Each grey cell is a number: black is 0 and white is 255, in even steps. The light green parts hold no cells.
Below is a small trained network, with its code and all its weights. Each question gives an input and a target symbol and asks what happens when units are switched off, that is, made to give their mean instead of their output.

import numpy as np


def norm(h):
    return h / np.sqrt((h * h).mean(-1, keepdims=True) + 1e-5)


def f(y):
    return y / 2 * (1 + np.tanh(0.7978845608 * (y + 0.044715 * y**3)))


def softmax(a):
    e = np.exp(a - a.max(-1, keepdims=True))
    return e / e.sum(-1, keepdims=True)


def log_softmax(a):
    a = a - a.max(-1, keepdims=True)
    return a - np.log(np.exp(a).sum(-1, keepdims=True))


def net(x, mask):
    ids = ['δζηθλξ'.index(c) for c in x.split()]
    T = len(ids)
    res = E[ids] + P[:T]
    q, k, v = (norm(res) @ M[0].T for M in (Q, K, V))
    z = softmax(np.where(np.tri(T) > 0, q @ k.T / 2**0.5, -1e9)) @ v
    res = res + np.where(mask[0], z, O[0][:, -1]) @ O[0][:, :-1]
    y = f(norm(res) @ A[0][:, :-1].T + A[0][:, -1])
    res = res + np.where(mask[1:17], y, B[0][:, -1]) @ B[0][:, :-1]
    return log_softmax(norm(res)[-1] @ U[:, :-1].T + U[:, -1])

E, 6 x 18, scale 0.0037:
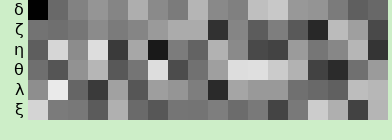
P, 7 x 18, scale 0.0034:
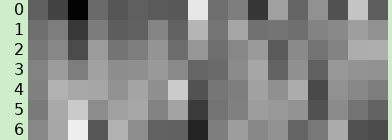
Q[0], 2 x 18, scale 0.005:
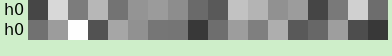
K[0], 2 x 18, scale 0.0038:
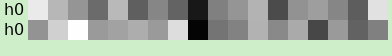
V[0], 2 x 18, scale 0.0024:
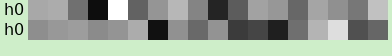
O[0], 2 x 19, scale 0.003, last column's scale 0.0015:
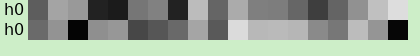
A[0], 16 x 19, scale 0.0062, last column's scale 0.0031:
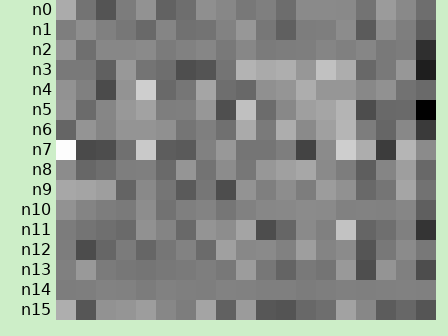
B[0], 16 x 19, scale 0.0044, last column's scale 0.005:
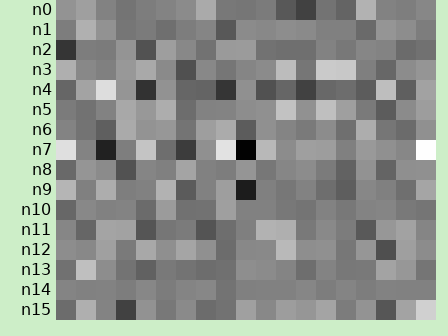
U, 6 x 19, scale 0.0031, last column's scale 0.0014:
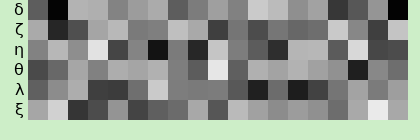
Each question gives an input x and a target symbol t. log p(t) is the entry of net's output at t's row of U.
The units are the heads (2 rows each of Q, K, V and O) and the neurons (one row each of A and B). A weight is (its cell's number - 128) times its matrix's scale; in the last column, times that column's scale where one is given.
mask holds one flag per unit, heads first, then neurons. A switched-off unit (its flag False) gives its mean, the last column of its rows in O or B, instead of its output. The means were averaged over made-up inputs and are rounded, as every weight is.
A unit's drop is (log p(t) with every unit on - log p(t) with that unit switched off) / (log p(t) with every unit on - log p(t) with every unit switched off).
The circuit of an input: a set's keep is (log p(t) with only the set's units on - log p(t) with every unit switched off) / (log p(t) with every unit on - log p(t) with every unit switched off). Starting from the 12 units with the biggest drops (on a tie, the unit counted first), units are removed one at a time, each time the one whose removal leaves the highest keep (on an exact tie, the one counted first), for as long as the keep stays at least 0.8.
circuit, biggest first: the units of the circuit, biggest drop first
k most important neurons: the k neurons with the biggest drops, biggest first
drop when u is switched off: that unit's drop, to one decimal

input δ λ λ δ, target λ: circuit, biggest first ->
h0; n7
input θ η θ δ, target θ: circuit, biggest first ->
h0; n15
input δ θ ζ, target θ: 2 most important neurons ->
n15; n7
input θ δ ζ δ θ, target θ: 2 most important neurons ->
n7; n15
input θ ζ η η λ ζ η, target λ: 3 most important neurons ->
n7; n3; n5
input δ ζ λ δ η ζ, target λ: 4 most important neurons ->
n7; n4; n5; n3
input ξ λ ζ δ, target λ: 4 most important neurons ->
n7; n3; n5; n15
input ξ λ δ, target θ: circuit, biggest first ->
n7
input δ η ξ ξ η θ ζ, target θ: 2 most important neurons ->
n7; n15
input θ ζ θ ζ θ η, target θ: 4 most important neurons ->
n15; n7; n4; n5
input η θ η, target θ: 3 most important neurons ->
n15; n7; n4
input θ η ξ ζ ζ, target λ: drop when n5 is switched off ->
0.1
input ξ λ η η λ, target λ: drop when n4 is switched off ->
-0.1
